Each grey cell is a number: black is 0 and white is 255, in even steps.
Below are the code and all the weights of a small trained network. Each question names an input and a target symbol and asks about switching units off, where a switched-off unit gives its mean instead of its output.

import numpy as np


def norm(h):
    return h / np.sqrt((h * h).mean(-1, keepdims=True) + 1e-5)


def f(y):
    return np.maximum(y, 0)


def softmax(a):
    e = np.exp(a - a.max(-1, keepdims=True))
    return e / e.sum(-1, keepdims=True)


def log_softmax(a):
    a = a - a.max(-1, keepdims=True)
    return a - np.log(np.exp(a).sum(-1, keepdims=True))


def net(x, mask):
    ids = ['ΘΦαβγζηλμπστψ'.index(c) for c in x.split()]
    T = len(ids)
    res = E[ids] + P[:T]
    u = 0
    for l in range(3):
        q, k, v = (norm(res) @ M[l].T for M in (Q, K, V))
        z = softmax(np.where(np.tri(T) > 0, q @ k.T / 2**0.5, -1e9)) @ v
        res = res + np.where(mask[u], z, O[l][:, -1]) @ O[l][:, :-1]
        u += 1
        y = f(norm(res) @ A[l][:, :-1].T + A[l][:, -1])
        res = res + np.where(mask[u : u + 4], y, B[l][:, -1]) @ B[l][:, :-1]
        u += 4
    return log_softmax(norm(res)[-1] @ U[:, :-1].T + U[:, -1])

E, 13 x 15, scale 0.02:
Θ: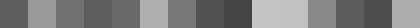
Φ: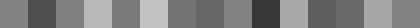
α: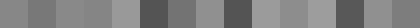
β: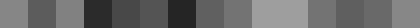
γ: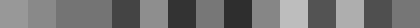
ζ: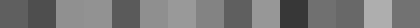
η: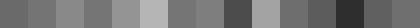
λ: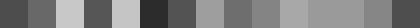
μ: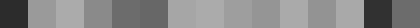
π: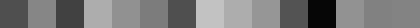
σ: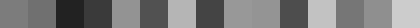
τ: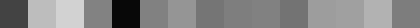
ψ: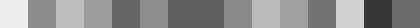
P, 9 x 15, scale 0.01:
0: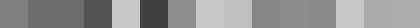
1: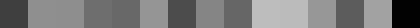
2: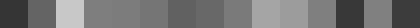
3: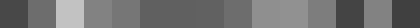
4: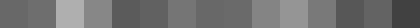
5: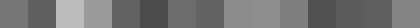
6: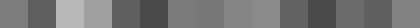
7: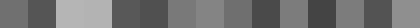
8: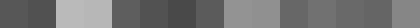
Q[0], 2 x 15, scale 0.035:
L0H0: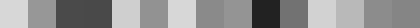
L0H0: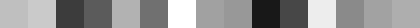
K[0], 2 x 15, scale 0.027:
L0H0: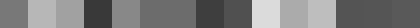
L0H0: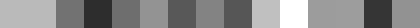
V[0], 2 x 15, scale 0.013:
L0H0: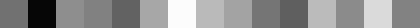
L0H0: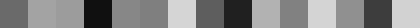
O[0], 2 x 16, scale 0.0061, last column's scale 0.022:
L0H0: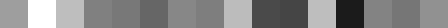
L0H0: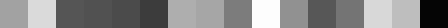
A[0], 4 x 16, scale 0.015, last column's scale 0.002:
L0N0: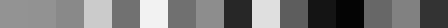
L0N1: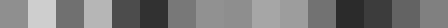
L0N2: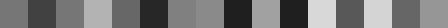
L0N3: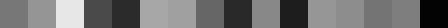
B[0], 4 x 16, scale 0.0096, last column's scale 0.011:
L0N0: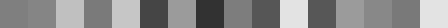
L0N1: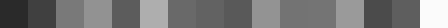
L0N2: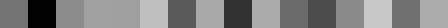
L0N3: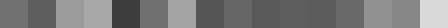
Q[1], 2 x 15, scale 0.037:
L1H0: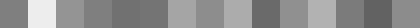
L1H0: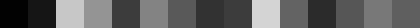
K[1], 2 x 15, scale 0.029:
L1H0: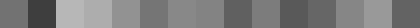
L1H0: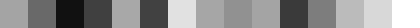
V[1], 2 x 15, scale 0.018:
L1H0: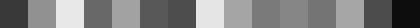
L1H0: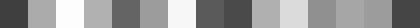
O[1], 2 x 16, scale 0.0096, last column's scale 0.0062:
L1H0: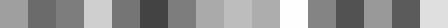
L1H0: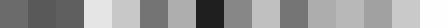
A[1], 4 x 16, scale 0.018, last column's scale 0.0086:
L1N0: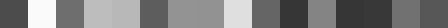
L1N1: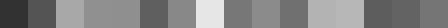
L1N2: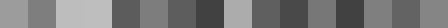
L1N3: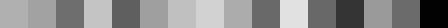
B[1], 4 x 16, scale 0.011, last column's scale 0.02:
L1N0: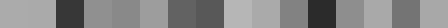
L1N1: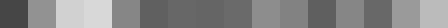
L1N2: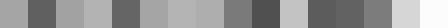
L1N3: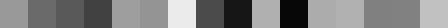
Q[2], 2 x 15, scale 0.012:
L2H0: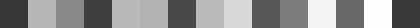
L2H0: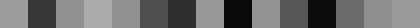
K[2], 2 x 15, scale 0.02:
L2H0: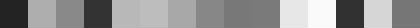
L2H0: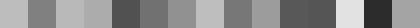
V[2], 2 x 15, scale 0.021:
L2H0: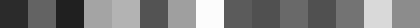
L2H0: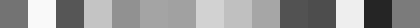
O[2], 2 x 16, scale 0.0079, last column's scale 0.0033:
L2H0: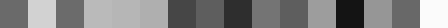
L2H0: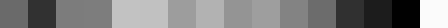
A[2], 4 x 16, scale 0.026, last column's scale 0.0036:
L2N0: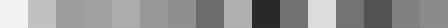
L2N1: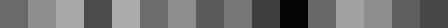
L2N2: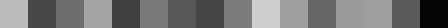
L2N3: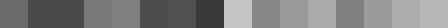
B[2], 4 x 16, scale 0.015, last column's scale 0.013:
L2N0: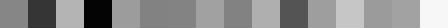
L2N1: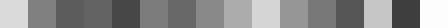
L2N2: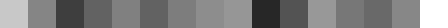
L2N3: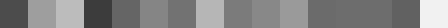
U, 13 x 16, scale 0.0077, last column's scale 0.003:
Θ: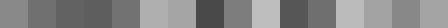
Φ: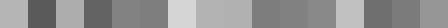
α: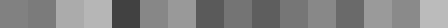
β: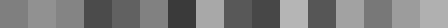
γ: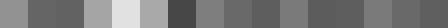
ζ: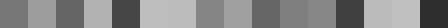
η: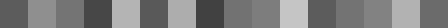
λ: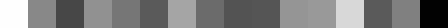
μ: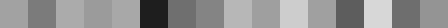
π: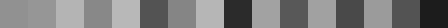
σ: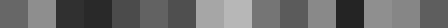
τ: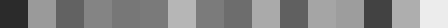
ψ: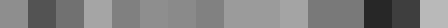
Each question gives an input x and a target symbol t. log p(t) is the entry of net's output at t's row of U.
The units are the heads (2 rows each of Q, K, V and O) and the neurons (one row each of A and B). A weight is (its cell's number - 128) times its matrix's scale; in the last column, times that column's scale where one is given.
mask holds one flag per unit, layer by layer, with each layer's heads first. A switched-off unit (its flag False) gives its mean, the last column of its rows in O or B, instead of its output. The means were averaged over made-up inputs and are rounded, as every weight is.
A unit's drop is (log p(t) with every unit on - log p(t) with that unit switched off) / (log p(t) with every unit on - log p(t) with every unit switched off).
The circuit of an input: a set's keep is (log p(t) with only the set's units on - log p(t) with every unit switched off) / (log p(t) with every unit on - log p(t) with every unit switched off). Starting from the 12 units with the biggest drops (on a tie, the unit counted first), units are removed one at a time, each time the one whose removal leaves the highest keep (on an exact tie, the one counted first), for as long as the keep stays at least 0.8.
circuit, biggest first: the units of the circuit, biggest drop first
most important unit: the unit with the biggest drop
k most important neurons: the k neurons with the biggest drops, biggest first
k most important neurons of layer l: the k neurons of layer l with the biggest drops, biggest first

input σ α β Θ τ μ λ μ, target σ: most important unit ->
L1H0
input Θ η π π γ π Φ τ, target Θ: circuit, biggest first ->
[L1H0; L0H0; L2N1]
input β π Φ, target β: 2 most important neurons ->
[L0N0; L1N3]
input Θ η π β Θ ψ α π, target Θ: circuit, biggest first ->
[L0H0; L1H0]
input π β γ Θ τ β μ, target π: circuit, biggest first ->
[L1H0; L1N3; L2H0]
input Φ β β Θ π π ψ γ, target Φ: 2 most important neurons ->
[L2N0; L0N1]
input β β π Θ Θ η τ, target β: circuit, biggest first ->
[L1H0; L0N0; L2H0]
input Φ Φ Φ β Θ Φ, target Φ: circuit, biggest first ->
[L2N0; L0H0]
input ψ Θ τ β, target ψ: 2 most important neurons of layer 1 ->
[L1N2; L1N3]
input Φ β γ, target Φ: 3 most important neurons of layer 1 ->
[L1N2; L1N3; L1N0]
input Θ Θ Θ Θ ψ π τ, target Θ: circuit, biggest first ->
[L1H0; L0H0]
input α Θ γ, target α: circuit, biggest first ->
[L0H0; L0N3; L2N0]
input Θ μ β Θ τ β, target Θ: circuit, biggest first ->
[L0H0; L1H0]
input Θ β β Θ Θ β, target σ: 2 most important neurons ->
[L1N2; L2N3]
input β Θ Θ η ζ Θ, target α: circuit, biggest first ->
[L0H0; L0N3]
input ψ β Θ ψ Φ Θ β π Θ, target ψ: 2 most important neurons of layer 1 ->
[L1N2; L1N3]
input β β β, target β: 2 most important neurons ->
[L1N3; L0N3]
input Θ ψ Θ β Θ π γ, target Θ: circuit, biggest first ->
[L1H0; L0H0]
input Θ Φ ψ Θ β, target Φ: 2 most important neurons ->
[L0N1; L1N3]
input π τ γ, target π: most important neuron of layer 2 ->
[L2N2]
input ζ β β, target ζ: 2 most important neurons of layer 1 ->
[L1N2; L1N0]
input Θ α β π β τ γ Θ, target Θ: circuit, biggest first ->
[L1H0; L0H0; L2N1]
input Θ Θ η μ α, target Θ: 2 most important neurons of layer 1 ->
[L1N2; L1N0]
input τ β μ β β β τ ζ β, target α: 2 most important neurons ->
[L0N1; L0N3]
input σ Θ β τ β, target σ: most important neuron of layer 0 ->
[L0N0]
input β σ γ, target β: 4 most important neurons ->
[L0N0; L0N2; L0N1; L1N3]
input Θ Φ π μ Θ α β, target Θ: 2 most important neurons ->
[L2N1; L2N2]
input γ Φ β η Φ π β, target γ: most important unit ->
L0H0
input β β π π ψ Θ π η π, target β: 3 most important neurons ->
[L0N0; L1N3; L0N1]
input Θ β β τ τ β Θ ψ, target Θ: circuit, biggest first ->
[L1H0; L0H0]
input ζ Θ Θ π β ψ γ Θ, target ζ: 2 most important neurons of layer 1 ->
[L1N2; L1N0]
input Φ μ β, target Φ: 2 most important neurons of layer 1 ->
[L1N2; L1N3]
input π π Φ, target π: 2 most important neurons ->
[L1N3; L0N1]
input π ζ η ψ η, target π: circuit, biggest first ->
[L1N3; L1H0; L2H0]
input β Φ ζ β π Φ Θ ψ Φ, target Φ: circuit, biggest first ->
[L2H0]
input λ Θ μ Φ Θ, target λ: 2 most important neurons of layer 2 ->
[L2N2; L2N3]
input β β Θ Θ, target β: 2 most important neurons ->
[L1N3; L0N3]
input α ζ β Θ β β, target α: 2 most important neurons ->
[L1N2; L0N1]
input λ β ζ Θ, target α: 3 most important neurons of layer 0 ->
[L0N1; L0N3; L0N2]
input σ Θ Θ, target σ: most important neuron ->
[L2N1]
